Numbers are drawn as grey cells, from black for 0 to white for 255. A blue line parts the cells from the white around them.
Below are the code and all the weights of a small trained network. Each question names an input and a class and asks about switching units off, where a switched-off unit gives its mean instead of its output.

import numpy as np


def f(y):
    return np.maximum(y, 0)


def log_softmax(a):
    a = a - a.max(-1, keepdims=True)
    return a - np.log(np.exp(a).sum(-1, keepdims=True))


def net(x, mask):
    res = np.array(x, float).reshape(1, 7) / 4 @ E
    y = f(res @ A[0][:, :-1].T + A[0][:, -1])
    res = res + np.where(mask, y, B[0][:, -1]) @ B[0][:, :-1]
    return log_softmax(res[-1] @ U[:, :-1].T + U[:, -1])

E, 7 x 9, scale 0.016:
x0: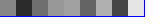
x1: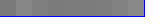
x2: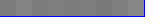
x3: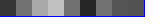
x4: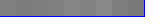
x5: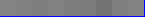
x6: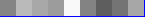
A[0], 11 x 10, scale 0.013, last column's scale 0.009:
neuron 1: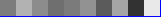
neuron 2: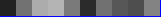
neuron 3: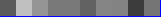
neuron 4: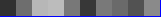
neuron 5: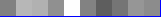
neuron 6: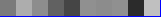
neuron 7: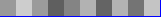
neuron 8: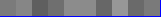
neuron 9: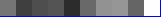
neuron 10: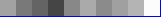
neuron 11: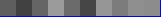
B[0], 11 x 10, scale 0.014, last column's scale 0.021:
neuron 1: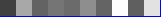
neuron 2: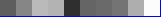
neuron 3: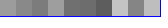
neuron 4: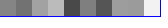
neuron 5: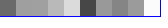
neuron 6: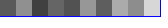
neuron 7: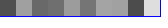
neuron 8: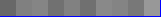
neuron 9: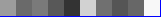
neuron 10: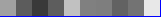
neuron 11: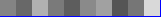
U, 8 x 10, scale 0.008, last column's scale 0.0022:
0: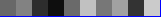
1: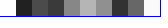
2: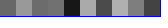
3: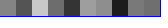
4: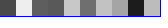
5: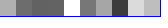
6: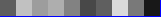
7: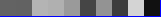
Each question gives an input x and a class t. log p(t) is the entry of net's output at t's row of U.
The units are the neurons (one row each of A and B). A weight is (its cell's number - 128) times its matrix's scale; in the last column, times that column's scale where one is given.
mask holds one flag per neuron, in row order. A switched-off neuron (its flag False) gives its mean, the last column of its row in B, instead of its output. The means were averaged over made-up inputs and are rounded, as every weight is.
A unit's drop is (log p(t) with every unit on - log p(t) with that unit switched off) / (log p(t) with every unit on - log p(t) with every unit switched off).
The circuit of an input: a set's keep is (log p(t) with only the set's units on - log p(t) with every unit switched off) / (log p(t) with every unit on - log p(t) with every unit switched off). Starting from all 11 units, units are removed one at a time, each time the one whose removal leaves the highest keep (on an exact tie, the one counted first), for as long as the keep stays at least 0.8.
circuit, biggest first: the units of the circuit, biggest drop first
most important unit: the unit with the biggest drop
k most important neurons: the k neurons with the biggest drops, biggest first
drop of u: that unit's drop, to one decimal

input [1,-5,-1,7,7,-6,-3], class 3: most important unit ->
neuron 1
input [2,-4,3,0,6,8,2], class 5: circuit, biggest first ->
(neuron 2; neuron 1)
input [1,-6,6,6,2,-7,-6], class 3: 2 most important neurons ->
(neuron 1; neuron 11)
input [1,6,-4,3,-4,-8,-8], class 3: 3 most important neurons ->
(neuron 1; neuron 11; neuron 9)
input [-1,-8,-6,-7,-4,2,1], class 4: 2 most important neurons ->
(neuron 9; neuron 7)
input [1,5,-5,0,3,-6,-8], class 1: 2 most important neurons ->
(neuron 1; neuron 2)
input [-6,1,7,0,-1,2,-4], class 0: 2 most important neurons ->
(neuron 2; neuron 4)
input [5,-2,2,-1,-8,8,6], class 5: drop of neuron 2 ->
0.1
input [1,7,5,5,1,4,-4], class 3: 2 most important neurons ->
(neuron 1; neuron 11)
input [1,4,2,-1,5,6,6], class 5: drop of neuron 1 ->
0.3
